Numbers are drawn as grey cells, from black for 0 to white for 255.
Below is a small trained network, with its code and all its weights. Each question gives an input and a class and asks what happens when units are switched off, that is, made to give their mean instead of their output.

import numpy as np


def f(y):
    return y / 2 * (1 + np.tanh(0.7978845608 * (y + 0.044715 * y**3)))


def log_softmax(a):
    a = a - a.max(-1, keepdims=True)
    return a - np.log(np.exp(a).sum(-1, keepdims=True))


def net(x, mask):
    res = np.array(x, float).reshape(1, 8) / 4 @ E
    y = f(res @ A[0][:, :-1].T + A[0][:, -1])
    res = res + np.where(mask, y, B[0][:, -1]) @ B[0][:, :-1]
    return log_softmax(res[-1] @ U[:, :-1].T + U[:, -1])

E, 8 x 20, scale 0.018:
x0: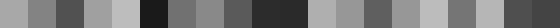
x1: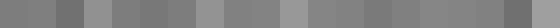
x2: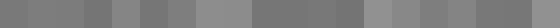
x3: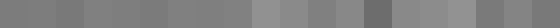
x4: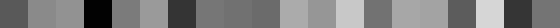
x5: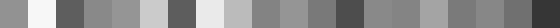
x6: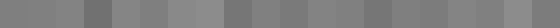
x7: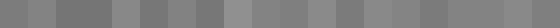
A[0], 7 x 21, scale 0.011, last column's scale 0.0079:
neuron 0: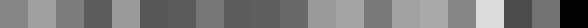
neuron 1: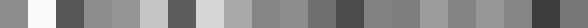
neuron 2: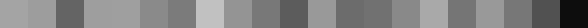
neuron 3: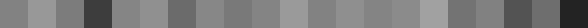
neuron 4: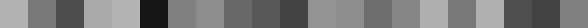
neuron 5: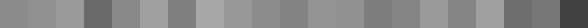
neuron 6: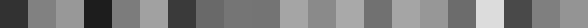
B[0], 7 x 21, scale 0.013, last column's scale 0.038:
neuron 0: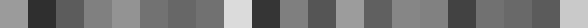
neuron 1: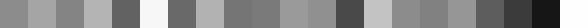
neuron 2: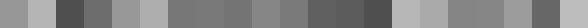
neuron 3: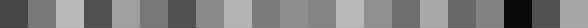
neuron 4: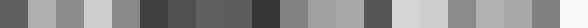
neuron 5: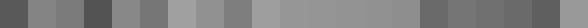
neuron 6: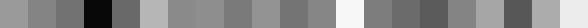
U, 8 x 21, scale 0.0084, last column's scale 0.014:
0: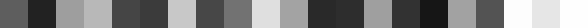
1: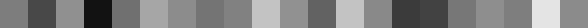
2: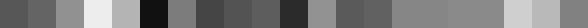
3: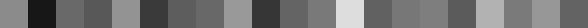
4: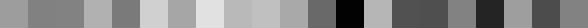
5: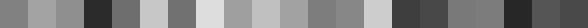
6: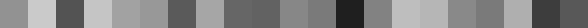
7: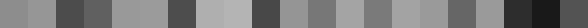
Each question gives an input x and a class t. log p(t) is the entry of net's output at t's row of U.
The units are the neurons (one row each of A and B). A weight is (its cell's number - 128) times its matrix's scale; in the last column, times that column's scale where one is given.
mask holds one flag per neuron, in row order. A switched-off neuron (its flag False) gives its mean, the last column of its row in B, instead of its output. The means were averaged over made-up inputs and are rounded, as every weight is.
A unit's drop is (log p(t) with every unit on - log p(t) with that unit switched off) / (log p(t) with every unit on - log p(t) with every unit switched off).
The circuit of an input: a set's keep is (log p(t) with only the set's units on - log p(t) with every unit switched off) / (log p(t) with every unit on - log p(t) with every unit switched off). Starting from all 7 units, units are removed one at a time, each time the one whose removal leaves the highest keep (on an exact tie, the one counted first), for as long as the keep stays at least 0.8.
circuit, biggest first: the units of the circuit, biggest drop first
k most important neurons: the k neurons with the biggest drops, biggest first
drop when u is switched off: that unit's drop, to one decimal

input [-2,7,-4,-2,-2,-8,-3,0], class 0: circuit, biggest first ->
[neuron 4; neuron 6; neuron 1]
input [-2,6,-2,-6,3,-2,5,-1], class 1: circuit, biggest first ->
[neuron 1; neuron 4]
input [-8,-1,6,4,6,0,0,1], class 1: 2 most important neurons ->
[neuron 1; neuron 6]
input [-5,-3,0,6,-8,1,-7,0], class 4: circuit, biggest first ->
[neuron 4]
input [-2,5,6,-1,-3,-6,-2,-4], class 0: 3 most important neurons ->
[neuron 4; neuron 1; neuron 6]
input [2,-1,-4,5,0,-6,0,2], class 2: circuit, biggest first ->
[neuron 6; neuron 1]
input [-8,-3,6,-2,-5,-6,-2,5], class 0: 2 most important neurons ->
[neuron 1; neuron 6]
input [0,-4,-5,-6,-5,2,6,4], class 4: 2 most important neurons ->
[neuron 4; neuron 6]
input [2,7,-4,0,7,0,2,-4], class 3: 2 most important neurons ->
[neuron 1; neuron 0]
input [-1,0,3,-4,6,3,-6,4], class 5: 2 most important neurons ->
[neuron 4; neuron 6]
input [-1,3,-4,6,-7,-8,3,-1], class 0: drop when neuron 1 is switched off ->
0.2
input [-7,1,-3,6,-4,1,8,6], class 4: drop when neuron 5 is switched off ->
0.0
